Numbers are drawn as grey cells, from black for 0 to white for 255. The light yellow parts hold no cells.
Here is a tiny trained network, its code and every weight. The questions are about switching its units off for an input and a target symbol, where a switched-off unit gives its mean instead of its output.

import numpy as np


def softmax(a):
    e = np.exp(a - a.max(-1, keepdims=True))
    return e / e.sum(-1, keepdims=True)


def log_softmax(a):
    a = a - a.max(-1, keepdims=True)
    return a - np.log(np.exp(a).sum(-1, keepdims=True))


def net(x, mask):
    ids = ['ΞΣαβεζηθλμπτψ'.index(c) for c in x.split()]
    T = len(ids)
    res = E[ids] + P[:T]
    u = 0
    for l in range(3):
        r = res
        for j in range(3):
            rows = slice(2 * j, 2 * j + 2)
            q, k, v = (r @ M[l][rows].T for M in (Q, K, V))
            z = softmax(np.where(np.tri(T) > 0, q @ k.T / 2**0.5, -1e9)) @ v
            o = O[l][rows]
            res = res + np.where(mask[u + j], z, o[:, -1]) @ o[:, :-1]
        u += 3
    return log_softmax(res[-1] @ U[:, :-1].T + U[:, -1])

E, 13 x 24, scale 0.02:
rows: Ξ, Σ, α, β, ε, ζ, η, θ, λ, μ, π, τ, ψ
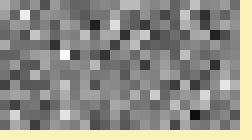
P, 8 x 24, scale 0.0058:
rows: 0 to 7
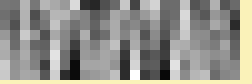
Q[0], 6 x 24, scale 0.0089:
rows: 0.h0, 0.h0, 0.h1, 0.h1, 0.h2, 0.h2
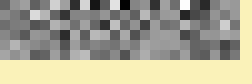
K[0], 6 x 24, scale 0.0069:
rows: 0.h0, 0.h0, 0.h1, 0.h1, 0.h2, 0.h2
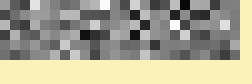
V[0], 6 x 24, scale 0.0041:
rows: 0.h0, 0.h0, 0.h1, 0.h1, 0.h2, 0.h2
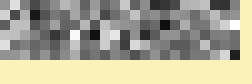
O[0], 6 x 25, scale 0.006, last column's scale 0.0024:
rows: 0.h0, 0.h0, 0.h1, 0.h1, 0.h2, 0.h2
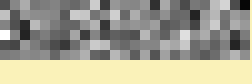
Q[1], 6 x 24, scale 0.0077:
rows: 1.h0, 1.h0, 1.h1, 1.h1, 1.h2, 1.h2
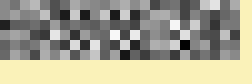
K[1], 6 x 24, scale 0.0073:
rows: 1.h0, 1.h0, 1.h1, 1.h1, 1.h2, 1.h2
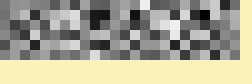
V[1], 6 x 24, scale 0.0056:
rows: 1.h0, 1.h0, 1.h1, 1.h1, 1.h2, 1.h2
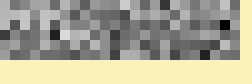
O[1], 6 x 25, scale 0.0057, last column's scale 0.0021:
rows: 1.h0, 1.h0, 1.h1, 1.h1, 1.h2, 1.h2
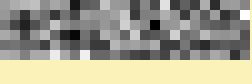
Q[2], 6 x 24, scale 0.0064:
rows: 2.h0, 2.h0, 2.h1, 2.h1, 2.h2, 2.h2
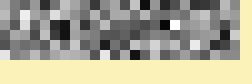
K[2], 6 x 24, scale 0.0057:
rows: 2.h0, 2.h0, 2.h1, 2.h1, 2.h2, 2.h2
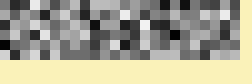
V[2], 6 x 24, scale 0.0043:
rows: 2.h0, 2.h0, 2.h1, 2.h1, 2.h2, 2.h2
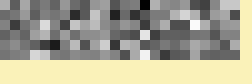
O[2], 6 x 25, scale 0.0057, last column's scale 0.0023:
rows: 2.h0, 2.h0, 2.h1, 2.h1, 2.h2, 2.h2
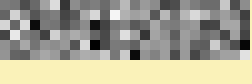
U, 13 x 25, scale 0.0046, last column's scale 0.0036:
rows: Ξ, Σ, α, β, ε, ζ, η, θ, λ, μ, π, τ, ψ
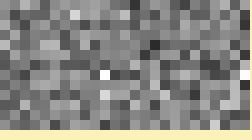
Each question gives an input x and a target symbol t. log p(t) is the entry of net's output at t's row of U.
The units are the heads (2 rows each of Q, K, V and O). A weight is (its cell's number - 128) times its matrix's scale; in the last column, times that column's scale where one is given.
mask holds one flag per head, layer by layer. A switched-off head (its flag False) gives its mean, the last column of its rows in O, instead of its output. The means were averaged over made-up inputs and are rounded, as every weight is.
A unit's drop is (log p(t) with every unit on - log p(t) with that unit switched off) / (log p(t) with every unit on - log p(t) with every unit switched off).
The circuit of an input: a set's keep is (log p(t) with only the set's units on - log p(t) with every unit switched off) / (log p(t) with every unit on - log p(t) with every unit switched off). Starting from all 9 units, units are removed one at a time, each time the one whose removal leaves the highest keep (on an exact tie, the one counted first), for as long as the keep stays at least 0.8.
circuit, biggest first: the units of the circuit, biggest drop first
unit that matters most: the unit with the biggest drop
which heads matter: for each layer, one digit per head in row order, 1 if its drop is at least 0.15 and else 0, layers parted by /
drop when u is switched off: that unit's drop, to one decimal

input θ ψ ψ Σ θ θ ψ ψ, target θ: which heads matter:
100 / 000 / 000
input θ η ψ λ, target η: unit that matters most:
1.h2
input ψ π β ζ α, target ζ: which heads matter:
100 / 010 / 110
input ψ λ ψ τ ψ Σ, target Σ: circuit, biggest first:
[1.h1, 0.h0]
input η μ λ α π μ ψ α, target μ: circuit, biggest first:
[1.h0, 1.h2]
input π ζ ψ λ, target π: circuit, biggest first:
[1.h0, 1.h2]
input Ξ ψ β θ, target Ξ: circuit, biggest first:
[0.h0, 1.h1, 2.h2]
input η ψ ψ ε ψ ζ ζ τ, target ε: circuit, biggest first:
[1.h1, 1.h2, 0.h0]
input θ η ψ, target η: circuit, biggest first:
[1.h2, 2.h2]
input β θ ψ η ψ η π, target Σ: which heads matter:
100 / 000 / 011
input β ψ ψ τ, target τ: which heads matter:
100 / 000 / 010
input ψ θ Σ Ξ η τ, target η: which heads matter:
000 / 001 / 000
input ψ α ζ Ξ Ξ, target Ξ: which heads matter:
000 / 010 / 000
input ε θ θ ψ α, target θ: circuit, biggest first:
[0.h0]
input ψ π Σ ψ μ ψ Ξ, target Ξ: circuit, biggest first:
[1.h1, 1.h2]
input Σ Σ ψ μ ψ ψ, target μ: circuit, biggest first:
[1.h0, 1.h2]
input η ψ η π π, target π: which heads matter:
000 / 100 / 000
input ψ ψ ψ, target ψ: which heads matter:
000 / 100 / 000
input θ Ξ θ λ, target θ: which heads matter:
100 / 000 / 000
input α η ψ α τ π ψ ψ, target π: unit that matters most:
1.h0
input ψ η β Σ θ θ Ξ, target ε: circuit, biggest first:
[1.h1, 1.h2]
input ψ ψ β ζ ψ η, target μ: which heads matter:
000 / 001 / 101
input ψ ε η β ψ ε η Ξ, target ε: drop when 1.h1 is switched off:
0.3
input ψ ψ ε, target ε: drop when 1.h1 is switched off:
0.2
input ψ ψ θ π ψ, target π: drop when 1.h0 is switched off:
0.4
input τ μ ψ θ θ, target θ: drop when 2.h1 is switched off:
0.0
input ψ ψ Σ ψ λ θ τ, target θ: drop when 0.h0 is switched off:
1.0
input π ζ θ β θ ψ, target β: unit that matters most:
2.h0
